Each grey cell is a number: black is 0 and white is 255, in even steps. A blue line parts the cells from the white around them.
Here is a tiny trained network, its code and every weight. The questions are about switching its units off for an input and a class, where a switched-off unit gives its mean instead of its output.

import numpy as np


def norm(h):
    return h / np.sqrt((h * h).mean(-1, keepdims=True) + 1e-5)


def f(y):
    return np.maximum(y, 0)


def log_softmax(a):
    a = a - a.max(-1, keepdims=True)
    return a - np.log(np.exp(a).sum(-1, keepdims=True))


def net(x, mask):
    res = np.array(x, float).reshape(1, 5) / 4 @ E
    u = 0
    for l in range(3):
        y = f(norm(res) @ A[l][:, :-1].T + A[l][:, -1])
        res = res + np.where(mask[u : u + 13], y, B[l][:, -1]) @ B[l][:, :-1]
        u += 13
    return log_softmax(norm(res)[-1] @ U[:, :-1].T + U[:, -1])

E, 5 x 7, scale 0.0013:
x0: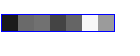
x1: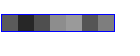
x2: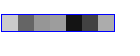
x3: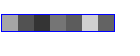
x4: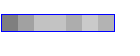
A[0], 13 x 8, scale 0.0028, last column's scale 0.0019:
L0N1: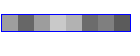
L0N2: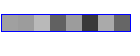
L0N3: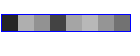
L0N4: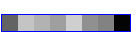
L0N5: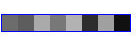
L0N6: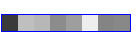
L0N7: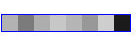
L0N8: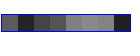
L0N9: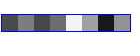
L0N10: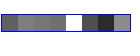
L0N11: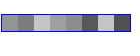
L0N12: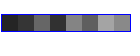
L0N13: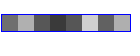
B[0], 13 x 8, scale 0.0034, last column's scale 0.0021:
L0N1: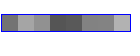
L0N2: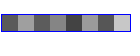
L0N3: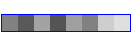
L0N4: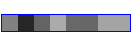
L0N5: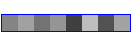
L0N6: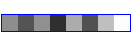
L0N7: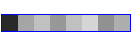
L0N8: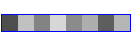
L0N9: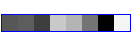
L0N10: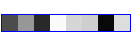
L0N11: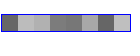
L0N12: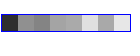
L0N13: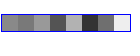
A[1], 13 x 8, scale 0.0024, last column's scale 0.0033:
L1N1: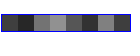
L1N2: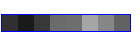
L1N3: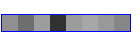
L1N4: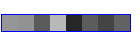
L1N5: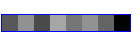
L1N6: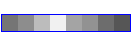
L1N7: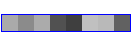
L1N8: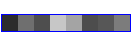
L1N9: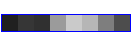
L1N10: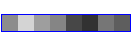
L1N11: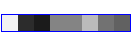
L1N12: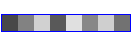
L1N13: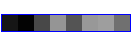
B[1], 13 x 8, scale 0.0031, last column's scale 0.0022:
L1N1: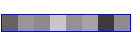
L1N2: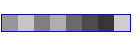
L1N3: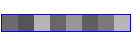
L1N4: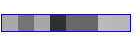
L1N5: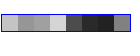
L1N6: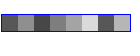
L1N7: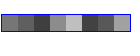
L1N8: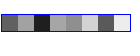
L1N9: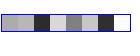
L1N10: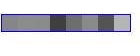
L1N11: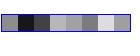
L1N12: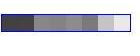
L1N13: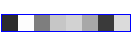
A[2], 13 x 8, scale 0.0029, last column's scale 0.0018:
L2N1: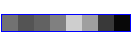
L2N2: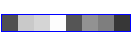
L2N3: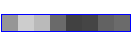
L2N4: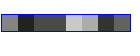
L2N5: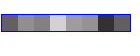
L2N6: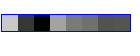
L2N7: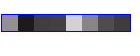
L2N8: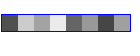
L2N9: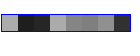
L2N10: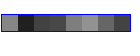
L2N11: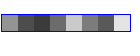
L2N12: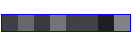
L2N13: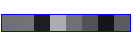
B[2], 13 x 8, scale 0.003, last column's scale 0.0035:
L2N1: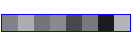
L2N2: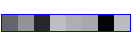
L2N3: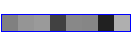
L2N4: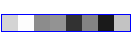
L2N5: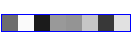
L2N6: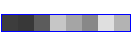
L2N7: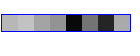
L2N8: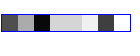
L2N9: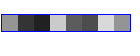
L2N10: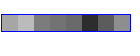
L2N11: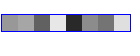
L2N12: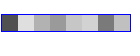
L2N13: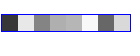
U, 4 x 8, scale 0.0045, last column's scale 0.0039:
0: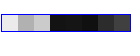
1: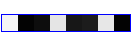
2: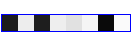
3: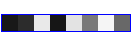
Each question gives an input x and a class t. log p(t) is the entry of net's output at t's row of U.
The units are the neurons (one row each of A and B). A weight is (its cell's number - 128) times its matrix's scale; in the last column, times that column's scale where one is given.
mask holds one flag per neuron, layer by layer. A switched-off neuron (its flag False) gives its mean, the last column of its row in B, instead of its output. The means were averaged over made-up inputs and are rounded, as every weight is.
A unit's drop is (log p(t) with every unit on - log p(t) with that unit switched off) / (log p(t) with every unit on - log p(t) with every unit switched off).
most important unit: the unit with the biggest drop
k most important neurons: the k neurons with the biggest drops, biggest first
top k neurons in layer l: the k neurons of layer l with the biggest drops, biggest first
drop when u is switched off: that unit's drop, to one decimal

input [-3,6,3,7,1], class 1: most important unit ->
L1N11
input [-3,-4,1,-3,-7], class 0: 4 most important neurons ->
[L0N9; L1N4; L1N9; L2N8]
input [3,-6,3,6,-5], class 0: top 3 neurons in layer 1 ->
[L1N9; L1N8; L1N13]
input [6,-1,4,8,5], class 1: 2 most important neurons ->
[L0N9; L0N10]
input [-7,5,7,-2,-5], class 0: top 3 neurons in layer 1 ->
[L1N4; L1N9; L1N13]
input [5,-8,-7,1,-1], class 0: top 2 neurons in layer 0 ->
[L0N6; L0N13]
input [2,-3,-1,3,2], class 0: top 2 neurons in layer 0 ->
[L0N12; L0N7]
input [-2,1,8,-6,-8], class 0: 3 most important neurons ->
[L0N9; L0N10; L1N4]
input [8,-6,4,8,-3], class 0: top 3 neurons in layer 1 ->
[L1N9; L1N8; L1N3]
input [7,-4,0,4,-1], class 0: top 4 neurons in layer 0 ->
[L0N13; L0N10; L0N6; L0N7]
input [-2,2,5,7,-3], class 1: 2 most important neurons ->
[L1N11; L0N9]
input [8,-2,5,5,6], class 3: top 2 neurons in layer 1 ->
[L1N9; L1N12]
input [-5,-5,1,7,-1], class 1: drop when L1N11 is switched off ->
0.1
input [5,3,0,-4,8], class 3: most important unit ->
L0N6
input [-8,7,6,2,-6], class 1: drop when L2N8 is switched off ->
0.2
